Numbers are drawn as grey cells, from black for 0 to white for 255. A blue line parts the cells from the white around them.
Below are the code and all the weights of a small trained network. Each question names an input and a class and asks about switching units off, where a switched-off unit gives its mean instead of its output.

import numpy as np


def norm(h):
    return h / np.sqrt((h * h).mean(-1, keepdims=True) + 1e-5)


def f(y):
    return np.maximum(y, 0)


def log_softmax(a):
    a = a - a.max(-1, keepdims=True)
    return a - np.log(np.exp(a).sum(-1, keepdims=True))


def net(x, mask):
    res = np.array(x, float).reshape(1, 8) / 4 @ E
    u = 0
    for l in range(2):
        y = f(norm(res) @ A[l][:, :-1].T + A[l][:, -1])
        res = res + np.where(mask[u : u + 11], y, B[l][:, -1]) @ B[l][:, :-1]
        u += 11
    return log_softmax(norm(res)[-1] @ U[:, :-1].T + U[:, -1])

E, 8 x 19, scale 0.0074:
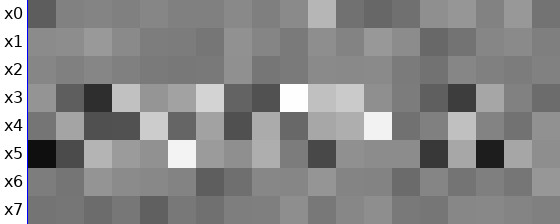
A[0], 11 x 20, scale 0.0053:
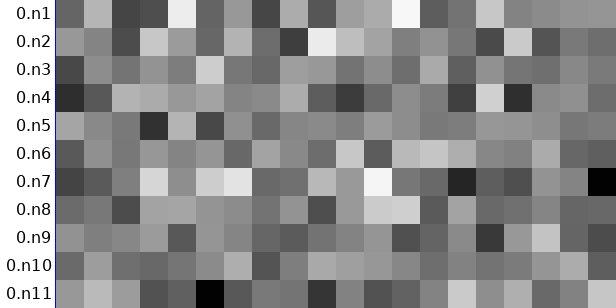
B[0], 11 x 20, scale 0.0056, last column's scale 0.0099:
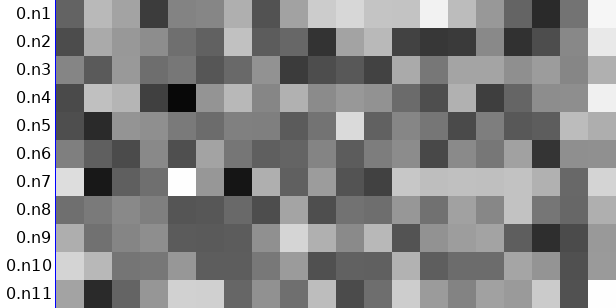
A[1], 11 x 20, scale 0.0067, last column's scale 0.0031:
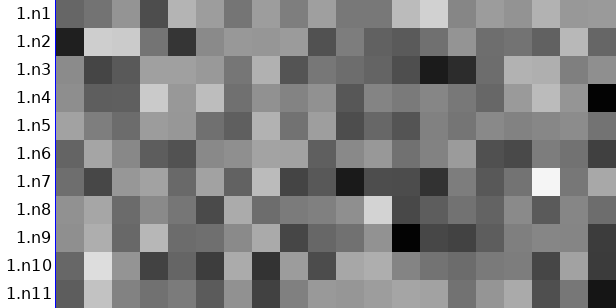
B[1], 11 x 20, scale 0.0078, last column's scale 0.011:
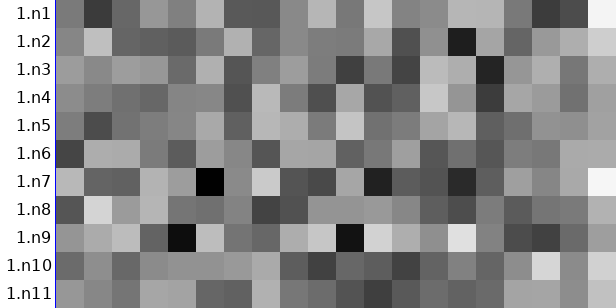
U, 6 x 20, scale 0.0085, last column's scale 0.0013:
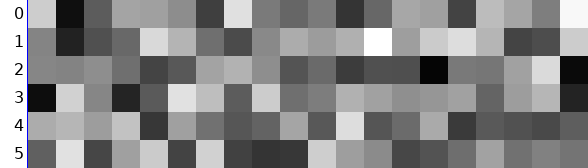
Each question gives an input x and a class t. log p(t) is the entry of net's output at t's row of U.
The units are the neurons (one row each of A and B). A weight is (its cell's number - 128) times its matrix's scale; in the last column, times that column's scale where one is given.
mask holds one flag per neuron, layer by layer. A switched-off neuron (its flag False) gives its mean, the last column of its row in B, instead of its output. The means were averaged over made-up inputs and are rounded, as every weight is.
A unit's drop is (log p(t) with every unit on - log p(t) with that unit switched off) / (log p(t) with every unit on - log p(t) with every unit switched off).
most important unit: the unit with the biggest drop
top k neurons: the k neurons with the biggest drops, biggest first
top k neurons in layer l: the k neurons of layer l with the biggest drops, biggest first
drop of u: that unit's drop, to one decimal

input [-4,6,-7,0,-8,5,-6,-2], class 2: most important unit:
0.n11
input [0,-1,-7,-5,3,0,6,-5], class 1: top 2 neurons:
0.n11, 0.n2
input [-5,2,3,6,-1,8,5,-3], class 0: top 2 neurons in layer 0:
0.n7, 0.n1
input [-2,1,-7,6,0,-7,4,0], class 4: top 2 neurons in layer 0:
0.n1, 0.n2
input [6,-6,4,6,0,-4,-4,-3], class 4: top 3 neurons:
1.n9, 0.n1, 1.n7
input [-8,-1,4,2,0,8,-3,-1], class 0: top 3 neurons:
0.n7, 0.n1, 1.n7
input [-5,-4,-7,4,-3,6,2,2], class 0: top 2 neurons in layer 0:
0.n7, 0.n1
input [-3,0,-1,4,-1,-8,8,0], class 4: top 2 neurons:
0.n1, 1.n9
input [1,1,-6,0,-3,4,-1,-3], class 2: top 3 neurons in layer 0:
0.n4, 0.n11, 0.n1
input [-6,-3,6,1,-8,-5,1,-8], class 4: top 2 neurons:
0.n7, 1.n9
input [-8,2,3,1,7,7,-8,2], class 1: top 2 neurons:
0.n7, 0.n2
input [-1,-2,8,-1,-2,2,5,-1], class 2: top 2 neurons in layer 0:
0.n1, 0.n2
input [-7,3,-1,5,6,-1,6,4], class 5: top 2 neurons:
0.n2, 0.n11
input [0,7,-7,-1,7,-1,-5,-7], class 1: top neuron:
0.n4
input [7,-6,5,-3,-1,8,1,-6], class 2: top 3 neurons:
0.n1, 1.n7, 0.n3
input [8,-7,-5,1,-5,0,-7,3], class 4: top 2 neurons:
0.n11, 0.n7
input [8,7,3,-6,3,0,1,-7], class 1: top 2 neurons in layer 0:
0.n11, 0.n2
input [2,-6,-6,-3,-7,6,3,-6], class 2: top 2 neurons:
1.n7, 0.n1
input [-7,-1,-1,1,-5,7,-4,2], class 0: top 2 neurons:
0.n7, 0.n2
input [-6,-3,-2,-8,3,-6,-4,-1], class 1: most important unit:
0.n11
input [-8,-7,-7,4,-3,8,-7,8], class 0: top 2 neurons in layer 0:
0.n7, 0.n1
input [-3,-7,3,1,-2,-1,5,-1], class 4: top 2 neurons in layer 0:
0.n1, 0.n4
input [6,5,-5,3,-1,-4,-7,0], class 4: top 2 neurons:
1.n9, 0.n1
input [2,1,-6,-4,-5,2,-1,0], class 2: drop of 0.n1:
0.3
